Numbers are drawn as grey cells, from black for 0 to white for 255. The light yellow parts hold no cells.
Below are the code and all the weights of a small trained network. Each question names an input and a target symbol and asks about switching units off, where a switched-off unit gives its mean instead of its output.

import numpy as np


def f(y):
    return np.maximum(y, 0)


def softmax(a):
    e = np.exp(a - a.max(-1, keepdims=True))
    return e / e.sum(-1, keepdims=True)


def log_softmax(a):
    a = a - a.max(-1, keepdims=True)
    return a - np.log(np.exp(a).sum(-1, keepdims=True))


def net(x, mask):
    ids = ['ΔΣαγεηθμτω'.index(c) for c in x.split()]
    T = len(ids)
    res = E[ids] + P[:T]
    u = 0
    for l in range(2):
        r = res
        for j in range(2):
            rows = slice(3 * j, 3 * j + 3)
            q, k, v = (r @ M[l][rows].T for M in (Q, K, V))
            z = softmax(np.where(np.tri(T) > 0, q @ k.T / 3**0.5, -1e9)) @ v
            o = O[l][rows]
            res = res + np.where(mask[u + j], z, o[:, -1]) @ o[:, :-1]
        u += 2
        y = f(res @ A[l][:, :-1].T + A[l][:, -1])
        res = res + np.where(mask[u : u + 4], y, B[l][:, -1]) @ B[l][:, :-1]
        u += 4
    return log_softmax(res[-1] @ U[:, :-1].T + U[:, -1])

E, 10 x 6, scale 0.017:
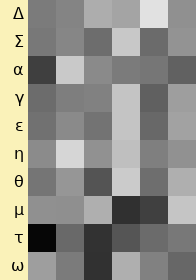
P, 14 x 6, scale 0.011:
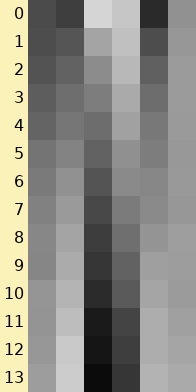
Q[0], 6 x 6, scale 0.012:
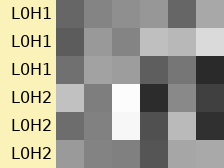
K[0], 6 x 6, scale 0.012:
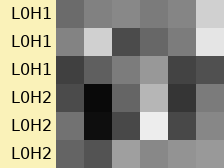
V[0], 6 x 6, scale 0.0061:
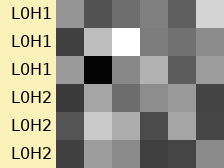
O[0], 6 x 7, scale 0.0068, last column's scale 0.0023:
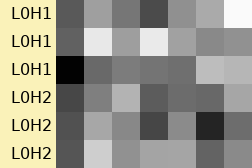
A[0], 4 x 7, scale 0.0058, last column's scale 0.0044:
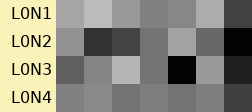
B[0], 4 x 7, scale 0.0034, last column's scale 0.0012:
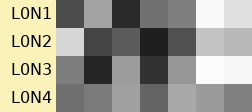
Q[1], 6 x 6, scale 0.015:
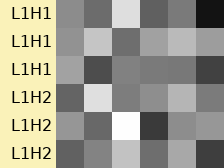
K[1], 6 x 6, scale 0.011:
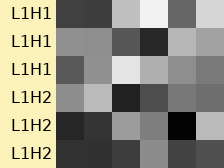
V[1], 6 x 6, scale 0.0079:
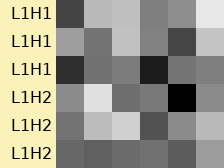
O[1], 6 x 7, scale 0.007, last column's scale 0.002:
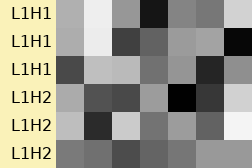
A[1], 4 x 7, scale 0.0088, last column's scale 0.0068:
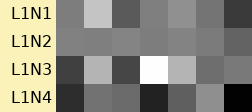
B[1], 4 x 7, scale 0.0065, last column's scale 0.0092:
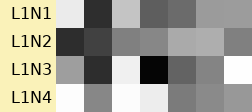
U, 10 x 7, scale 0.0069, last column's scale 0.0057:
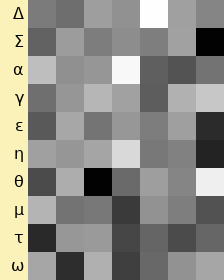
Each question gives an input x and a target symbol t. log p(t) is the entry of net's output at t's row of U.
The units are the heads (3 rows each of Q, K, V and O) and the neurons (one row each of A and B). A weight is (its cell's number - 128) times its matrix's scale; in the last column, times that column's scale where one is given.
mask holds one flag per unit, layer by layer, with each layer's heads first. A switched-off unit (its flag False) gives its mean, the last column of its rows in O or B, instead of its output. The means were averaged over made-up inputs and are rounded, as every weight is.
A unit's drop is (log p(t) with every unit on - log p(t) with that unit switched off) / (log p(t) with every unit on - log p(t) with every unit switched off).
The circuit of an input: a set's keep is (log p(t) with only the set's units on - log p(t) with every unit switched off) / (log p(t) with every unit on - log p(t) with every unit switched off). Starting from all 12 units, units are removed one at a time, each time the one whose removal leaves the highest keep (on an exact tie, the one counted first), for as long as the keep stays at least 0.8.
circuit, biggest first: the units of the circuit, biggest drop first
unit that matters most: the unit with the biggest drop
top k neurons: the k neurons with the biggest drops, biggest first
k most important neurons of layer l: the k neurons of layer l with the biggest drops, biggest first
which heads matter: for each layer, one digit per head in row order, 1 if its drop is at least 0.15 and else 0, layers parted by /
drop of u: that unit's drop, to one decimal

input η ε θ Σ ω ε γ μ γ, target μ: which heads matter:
01 / 10
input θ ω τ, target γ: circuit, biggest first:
[L1N4 L1H2]
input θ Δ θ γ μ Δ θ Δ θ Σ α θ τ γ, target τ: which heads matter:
01 / 10
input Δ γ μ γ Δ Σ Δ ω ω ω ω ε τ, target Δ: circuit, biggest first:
[L1H2 L0H1 L1N4 L1N3]
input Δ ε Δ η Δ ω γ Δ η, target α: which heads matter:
10 / 01
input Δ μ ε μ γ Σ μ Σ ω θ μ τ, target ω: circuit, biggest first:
[L1N4 L1N3 L1H2 L1N1]
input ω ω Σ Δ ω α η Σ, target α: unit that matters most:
L1H2
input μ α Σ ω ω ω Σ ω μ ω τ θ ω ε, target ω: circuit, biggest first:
[L1N3 L1H1 L0H2]
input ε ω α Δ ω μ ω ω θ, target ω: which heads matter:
01 / 00
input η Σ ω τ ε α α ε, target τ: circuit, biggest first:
[L0H2 L1H1]
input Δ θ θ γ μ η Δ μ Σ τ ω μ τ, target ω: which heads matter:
01 / 01
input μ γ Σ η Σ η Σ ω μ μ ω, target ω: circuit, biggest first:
[L1N3 L0H2 L1H1]
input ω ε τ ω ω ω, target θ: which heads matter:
11 / 01
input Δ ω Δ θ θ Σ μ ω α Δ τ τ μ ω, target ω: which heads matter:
01 / 11
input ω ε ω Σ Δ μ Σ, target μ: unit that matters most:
L1H1
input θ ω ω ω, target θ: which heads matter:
11 / 01
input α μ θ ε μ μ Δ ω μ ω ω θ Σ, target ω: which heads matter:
01 / 10
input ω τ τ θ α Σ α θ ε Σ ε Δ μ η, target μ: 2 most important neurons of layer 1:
[L1N1 L1N4]
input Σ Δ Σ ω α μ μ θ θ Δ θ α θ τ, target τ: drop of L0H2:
0.6
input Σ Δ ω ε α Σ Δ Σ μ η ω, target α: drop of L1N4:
-0.1
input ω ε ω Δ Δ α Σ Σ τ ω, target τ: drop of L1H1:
0.5
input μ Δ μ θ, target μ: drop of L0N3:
0.1
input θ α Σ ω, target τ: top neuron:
[L1N3]
